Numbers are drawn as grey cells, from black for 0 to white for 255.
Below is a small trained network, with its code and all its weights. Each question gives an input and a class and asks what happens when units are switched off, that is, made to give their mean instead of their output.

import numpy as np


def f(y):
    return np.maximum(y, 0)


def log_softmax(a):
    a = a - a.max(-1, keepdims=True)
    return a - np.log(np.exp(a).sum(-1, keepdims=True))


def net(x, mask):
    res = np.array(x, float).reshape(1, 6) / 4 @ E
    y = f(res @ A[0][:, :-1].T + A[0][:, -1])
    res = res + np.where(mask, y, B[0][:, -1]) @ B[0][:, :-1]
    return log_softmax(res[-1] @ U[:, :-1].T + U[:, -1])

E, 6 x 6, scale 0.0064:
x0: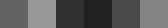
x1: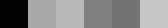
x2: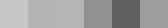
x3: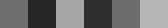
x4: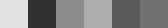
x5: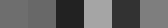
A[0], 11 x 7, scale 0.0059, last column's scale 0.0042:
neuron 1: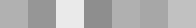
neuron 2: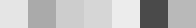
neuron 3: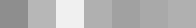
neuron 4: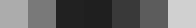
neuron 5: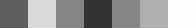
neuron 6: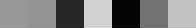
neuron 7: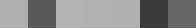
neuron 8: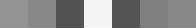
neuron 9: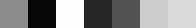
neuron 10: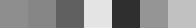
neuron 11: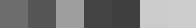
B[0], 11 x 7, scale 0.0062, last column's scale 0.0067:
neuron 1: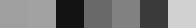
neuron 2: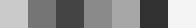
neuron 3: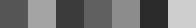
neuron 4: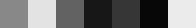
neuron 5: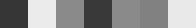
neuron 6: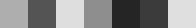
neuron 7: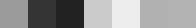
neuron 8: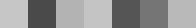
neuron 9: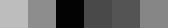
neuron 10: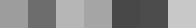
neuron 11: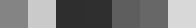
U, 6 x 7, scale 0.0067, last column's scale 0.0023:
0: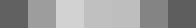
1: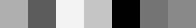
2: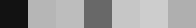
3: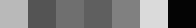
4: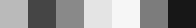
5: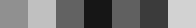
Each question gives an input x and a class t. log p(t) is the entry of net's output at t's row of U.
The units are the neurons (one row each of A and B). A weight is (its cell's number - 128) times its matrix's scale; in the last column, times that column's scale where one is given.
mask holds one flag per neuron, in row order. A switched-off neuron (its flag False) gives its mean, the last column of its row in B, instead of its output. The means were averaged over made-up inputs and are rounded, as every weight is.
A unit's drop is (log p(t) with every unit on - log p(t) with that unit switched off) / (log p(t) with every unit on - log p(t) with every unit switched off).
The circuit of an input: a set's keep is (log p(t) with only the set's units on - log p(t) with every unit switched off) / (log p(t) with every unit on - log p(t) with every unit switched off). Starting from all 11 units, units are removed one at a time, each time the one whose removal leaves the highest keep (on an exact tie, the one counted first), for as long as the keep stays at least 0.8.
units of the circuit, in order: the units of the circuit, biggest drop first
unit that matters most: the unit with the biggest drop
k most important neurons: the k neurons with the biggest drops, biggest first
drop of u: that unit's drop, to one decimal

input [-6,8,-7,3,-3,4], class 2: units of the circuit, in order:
neuron 4; neuron 2; neuron 6
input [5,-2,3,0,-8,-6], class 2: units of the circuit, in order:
neuron 9; neuron 2; neuron 6; neuron 5
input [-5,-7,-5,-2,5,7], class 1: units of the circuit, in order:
neuron 6; neuron 8
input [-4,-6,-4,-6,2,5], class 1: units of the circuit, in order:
neuron 6; neuron 8
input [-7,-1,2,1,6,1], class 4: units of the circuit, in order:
neuron 7; neuron 4
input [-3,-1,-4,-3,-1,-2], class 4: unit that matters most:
neuron 4
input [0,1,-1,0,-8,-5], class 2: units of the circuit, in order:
neuron 4; neuron 9; neuron 2
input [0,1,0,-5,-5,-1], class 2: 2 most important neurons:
neuron 4; neuron 9
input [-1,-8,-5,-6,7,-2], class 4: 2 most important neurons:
neuron 7; neuron 2
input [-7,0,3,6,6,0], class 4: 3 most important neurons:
neuron 4; neuron 7; neuron 5
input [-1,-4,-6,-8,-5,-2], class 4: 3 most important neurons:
neuron 4; neuron 11; neuron 9
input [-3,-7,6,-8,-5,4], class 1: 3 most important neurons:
neuron 6; neuron 8; neuron 10
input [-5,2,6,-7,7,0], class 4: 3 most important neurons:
neuron 7; neuron 2; neuron 4
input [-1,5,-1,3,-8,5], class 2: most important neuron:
neuron 4
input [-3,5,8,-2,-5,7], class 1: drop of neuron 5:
-0.1
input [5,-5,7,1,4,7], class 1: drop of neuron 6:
0.3
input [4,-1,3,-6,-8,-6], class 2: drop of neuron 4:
0.3
